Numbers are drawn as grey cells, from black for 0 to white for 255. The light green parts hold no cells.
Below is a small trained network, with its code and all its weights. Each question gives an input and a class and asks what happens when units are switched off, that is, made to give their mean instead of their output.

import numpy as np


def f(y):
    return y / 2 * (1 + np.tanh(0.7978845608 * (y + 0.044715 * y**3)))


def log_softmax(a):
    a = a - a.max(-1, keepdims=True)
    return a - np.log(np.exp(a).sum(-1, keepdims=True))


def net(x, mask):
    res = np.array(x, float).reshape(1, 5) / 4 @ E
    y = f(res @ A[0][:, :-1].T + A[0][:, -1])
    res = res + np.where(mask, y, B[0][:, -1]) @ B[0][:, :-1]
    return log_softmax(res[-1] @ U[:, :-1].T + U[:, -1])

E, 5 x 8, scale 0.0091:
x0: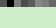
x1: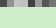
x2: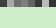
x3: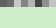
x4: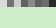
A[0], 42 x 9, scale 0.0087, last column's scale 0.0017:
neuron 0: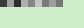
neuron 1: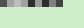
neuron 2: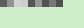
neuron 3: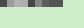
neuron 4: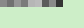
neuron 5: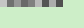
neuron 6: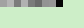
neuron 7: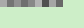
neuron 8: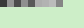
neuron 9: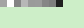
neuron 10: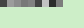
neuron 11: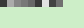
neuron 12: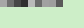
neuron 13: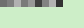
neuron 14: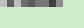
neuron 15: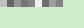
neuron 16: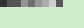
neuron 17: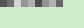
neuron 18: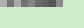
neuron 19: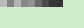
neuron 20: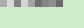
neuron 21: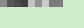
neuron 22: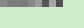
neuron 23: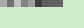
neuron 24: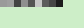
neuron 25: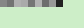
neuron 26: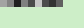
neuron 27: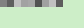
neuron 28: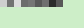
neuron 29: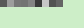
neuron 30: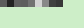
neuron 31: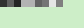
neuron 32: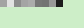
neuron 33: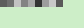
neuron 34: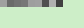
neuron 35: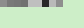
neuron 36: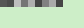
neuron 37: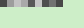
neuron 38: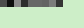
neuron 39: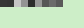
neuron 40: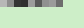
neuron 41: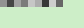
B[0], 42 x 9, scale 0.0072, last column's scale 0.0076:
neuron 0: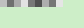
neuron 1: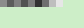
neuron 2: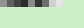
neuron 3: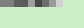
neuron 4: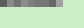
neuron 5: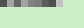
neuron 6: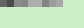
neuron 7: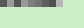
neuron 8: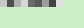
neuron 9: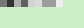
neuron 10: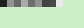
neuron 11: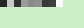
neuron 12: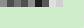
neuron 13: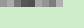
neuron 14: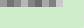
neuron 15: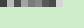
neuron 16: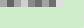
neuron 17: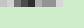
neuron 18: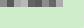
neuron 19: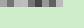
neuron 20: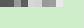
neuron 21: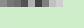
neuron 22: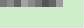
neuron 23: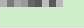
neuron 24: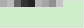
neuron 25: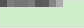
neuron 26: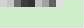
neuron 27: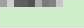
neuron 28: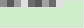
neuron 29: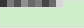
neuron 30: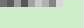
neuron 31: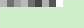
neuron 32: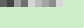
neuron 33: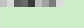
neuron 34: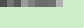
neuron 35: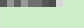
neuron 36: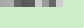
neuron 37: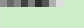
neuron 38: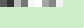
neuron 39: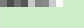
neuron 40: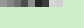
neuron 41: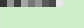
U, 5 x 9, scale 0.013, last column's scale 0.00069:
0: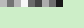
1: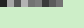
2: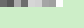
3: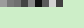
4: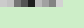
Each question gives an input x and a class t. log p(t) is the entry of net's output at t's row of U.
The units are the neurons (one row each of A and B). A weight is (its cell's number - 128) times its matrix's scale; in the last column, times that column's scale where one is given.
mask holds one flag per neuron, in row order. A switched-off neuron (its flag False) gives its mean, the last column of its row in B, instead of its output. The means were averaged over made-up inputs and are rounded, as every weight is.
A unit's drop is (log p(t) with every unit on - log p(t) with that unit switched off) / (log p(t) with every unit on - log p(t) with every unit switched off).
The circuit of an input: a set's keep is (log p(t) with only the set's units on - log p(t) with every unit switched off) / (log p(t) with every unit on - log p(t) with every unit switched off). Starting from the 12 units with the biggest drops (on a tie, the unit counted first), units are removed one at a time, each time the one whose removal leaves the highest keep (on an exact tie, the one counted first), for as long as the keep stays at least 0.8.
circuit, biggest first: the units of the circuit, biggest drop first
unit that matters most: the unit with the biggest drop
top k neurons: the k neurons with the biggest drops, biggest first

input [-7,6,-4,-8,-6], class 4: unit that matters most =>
neuron 24
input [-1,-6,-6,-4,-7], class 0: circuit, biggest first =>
[neuron 0; neuron 31]
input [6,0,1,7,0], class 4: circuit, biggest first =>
[neuron 33; neuron 17]
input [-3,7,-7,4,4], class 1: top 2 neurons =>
[neuron 41; neuron 15]
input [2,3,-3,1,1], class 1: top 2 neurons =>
[neuron 12; neuron 40]
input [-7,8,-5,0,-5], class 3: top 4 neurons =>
[neuron 2; neuron 37; neuron 1; neuron 38]
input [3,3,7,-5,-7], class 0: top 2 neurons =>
[neuron 8; neuron 0]
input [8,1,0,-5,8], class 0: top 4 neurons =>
[neuron 28; neuron 19; neuron 14; neuron 18]
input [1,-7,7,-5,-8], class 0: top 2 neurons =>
[neuron 8; neuron 0]
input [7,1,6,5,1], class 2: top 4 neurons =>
[neuron 38; neuron 39; neuron 41; neuron 15]
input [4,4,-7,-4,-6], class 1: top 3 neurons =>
[neuron 15; neuron 41; neuron 35]
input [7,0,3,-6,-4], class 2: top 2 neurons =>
[neuron 38; neuron 30]
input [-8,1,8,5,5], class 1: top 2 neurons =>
[neuron 11; neuron 10]
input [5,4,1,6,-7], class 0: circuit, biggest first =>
[neuron 31]
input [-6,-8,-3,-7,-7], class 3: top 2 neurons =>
[neuron 40; neuron 12]
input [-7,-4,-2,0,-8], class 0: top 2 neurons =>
[neuron 31; neuron 0]
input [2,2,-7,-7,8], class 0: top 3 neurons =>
[neuron 28; neuron 19; neuron 14]
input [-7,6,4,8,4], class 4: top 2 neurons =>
[neuron 17; neuron 33]
